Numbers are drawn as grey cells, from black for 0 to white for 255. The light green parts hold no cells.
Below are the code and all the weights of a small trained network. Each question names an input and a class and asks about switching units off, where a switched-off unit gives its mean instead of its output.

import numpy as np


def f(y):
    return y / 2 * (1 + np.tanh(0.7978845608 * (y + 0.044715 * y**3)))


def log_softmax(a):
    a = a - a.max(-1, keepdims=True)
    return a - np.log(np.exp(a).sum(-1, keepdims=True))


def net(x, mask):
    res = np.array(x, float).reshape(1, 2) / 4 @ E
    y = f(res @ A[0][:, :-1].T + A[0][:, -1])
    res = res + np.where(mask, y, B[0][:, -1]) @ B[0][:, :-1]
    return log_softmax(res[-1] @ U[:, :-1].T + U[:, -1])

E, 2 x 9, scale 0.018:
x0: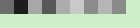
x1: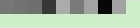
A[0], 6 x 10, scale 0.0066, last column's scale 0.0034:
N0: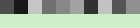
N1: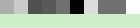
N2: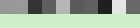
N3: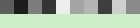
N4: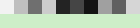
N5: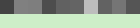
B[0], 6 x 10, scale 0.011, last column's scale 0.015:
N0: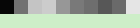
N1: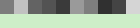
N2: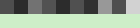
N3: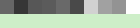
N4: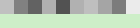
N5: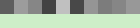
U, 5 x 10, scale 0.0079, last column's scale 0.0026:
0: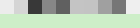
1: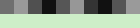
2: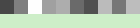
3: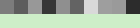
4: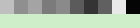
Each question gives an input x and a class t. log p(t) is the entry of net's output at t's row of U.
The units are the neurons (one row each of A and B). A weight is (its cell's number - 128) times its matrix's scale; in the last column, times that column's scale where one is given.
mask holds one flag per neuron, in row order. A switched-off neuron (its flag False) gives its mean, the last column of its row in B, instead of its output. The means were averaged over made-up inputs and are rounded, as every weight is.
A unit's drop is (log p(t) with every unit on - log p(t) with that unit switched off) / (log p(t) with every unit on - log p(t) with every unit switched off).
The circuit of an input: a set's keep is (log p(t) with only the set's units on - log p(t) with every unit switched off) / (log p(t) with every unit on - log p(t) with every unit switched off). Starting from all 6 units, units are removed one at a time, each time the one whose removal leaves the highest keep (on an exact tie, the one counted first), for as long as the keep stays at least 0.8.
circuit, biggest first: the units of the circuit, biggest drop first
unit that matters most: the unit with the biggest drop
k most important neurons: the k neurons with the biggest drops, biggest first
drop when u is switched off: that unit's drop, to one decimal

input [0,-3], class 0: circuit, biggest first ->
(N0, N2)
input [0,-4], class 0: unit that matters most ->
N4
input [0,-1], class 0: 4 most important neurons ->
(N0, N2, N3, N5)
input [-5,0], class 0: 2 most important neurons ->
(N4, N0)
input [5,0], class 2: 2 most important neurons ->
(N0, N4)
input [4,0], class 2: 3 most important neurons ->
(N0, N4, N1)
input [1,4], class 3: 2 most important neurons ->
(N3, N1)
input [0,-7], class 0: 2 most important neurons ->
(N4, N2)
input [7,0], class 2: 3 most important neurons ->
(N0, N4, N1)
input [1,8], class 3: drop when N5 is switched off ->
0.1
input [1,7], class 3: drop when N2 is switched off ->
-0.1
